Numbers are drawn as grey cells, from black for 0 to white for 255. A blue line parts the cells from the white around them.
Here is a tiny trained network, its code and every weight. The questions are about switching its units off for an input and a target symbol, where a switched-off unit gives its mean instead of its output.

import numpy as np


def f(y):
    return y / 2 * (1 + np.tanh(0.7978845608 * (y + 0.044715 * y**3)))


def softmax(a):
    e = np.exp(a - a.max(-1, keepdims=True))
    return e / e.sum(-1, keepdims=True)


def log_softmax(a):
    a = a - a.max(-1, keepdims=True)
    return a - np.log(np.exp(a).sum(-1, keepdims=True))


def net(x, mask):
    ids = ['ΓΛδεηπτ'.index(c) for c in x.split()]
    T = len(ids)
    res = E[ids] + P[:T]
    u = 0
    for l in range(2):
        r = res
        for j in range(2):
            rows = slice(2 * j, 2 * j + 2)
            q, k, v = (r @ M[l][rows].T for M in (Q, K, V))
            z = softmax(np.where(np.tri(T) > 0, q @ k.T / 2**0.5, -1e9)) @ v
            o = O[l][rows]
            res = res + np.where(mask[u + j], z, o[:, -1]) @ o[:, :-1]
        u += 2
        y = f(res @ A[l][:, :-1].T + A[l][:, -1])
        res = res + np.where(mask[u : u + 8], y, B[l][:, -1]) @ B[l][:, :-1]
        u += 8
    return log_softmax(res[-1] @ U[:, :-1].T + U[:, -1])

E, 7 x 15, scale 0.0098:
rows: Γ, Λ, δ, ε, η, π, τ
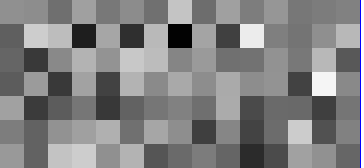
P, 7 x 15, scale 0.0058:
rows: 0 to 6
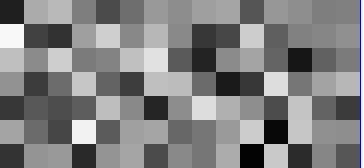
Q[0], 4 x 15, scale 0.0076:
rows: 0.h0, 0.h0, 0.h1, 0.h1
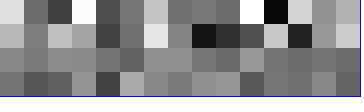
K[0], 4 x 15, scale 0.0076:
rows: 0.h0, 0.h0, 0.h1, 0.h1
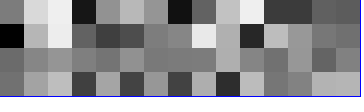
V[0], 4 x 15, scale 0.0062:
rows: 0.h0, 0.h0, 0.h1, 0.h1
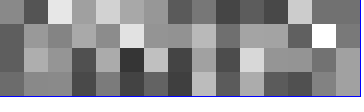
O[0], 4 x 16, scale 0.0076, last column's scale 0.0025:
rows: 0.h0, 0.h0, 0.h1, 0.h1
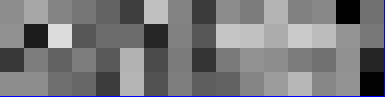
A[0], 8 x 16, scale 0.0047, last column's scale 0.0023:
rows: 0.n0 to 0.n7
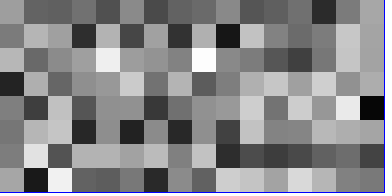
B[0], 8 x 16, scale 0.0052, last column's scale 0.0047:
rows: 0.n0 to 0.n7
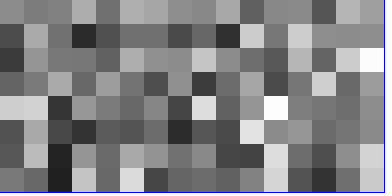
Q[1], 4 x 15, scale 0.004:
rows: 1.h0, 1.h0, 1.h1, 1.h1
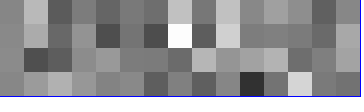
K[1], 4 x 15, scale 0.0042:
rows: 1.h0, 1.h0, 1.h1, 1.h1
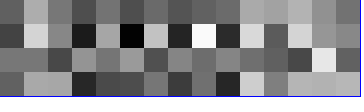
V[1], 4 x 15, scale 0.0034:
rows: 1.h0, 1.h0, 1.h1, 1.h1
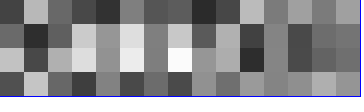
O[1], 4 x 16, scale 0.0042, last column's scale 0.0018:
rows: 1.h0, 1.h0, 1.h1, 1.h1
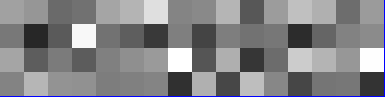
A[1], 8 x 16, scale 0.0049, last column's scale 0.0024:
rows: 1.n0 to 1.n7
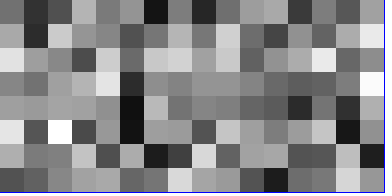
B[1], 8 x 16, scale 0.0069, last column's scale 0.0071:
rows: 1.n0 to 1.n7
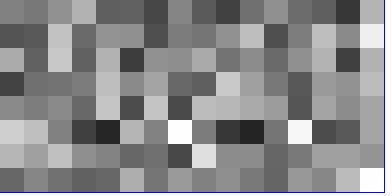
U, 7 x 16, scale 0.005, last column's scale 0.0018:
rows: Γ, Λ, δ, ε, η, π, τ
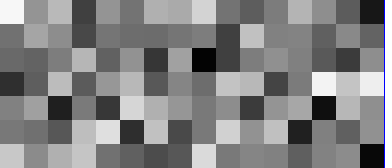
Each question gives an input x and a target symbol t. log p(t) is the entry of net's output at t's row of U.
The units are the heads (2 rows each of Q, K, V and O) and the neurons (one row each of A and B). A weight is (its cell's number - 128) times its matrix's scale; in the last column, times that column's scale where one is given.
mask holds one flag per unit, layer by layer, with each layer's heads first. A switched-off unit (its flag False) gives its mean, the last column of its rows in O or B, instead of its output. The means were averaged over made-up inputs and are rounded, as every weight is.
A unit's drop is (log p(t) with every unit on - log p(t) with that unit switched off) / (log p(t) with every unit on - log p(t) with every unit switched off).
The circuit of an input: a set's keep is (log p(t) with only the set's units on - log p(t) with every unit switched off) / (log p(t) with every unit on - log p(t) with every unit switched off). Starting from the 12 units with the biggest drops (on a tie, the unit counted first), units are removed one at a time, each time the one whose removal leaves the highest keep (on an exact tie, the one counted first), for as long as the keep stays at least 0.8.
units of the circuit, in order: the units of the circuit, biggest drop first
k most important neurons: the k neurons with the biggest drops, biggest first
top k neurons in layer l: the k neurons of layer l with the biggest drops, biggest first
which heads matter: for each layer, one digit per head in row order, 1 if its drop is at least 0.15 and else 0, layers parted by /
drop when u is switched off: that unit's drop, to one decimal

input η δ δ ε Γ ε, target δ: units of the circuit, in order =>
[0.h0, 0.n7, 1.n0, 1.h0]
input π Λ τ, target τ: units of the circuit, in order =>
[1.h1, 1.n6, 0.n1]
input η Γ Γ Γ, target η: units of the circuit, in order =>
[0.h0, 0.n6, 1.n1]
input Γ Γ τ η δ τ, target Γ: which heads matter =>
11 / 00
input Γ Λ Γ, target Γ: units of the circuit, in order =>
[1.h0, 0.n1, 1.n2]
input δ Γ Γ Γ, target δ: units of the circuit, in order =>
[0.h0, 0.n7, 1.n0]
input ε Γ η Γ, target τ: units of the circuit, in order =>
[0.h0, 0.n4, 1.n6, 0.n7]
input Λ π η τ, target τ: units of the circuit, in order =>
[1.h1, 1.n6, 0.n5]
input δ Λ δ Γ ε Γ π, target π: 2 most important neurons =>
[0.n1, 0.n5]
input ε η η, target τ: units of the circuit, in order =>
[0.h0, 0.n4, 1.n6, 0.n7]
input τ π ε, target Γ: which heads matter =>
10 / 00
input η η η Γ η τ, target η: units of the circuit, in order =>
[0.h0, 0.n6]
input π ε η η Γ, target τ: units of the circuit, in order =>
[0.h0, 0.n4, 0.n7, 1.n6]
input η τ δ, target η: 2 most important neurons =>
[0.n6, 0.n2]
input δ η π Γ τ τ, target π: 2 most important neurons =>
[1.n4, 0.n6]
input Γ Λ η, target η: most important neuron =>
[1.n1]
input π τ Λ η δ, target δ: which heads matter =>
01 / 00
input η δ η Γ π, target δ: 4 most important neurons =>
[0.n7, 1.n0, 1.n5, 0.n2]
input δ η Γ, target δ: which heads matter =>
10 / 00
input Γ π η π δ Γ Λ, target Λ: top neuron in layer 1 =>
[1.n3]
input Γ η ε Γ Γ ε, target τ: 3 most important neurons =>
[0.n4, 0.n7, 1.n6]
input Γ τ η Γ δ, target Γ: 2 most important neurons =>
[1.n5, 0.n7]
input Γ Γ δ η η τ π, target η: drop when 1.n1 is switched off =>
0.1
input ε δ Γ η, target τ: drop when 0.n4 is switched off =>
0.6
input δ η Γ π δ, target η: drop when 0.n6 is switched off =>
0.3
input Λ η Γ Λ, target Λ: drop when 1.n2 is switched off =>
0.0
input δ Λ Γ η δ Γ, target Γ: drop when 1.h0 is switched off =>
1.7
